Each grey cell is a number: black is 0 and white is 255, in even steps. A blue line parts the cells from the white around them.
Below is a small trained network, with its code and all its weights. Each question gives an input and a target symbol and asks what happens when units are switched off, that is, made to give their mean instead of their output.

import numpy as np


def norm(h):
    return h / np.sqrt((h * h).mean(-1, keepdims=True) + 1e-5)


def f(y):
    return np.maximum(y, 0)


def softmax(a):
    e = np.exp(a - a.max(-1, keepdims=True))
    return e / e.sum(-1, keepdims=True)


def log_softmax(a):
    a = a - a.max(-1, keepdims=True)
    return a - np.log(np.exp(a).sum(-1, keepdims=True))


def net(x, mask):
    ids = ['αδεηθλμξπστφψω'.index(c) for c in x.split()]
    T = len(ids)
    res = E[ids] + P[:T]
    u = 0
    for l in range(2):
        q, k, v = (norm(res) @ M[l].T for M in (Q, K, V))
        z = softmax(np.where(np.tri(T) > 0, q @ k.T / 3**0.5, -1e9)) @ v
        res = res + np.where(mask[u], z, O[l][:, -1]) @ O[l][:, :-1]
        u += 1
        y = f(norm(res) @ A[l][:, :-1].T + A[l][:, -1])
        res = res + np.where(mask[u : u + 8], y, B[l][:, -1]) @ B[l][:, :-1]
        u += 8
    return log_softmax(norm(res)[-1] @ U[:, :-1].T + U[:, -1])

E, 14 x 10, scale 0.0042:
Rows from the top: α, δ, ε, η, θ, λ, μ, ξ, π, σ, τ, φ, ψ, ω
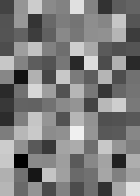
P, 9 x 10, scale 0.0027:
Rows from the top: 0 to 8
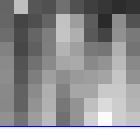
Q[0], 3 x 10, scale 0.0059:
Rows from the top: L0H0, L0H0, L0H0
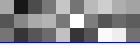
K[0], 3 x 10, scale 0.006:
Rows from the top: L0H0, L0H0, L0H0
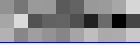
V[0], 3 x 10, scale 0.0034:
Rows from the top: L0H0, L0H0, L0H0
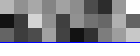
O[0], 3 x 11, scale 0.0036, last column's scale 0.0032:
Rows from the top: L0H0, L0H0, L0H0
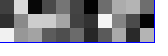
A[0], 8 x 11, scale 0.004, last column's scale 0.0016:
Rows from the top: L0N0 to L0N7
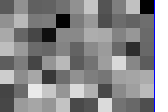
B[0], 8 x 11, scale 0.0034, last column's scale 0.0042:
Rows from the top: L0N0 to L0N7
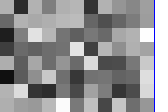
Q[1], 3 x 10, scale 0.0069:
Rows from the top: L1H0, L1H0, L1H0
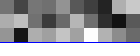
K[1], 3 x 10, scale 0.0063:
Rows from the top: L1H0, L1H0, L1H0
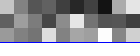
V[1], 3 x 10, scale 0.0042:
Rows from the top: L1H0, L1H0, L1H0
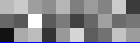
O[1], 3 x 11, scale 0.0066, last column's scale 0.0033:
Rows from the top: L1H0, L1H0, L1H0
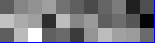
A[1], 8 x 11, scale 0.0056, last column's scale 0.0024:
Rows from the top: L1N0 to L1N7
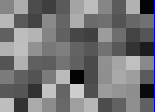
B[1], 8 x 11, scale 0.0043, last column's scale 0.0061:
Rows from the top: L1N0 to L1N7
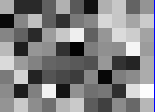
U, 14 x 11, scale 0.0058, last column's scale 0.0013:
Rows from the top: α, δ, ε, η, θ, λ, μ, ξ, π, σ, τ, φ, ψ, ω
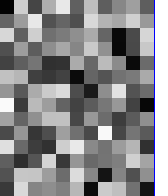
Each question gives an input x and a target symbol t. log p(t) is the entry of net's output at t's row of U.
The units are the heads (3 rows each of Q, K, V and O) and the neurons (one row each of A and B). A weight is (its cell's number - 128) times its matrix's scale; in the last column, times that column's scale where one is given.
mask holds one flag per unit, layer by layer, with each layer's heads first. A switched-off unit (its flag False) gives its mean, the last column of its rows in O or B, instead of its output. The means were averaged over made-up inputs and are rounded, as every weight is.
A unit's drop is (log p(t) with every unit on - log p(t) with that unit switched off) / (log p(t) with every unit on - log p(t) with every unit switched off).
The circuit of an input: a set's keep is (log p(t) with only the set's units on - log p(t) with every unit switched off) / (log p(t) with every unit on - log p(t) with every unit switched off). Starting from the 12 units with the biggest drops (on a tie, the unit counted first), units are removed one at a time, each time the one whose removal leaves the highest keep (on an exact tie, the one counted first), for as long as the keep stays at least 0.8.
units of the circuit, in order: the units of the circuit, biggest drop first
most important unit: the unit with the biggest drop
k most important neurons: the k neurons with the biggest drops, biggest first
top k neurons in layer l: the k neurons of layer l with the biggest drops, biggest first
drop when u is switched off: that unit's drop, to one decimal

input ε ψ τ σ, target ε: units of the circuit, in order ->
[L0H0; L0N6]
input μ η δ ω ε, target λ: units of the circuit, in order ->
[L0H0; L1N5]
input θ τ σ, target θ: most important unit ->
L0N6
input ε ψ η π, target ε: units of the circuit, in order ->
[L0H0; L1H0]
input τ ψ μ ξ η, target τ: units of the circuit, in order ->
[L0H0; L1N0; L0N6; L1N6]
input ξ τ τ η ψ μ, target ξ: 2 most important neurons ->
[L1N3; L0N6]
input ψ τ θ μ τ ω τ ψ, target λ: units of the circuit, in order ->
[L0H0; L1N5; L1N4]
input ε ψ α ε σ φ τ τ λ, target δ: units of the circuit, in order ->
[L1H0; L0N2]
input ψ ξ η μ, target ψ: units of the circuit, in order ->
[L0H0; L1N6; L1N7]
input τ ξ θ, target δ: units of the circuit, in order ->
[L1H0; L0N2; L0N3]
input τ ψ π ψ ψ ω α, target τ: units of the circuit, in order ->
[L0H0; L0N6; L1N0; L1N6]
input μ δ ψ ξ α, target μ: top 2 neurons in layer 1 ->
[L1N2; L1N3]
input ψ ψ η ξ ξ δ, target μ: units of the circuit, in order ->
[L0H0; L1H0; L1N2]
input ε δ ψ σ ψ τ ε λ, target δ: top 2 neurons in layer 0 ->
[L0N2; L0N0]
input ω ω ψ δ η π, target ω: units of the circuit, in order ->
[L0H0; L1H0; L1N2; L1N6]
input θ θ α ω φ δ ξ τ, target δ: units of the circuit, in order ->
[L1H0; L0N2]
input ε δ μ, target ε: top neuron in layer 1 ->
[L1N3]
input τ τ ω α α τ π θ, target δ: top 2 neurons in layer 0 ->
[L0N2; L0N0]
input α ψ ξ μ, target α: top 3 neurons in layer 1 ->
[L1N6; L1N2; L1N1]
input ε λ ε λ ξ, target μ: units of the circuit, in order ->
[L0H0; L1H0; L0N7]
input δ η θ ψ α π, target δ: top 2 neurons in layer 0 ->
[L0N6; L0N3]
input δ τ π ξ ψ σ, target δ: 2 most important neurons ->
[L0N6; L0N3]
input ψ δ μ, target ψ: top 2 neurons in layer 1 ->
[L1N6; L1N7]
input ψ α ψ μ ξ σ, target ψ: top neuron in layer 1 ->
[L1N6]
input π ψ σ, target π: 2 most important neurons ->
[L0N6; L1N3]
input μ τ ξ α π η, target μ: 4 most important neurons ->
[L1N2; L1N3; L0N7; L1N6]
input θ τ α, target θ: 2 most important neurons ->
[L0N6; L0N2]
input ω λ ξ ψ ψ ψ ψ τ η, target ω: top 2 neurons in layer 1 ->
[L1N2; L1N6]
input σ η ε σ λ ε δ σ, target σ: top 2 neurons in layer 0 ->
[L0N6; L0N2]
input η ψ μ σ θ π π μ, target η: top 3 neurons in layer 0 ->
[L0N6; L0N2; L0N7]
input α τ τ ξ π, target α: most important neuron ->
[L0N7]
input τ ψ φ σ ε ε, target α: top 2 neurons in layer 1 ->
[L1N6; L1N4]
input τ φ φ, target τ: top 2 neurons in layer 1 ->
[L1N6; L1N7]
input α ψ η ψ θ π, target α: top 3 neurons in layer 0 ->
[L0N7; L0N6; L0N4]
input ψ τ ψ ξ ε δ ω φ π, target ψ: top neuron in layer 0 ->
[L0N1]
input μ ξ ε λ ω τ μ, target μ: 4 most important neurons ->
[L1N2; L0N7; L1N3; L1N6]
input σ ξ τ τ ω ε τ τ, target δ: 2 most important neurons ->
[L0N2; L0N6]
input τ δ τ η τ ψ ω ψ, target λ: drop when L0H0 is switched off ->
1.2
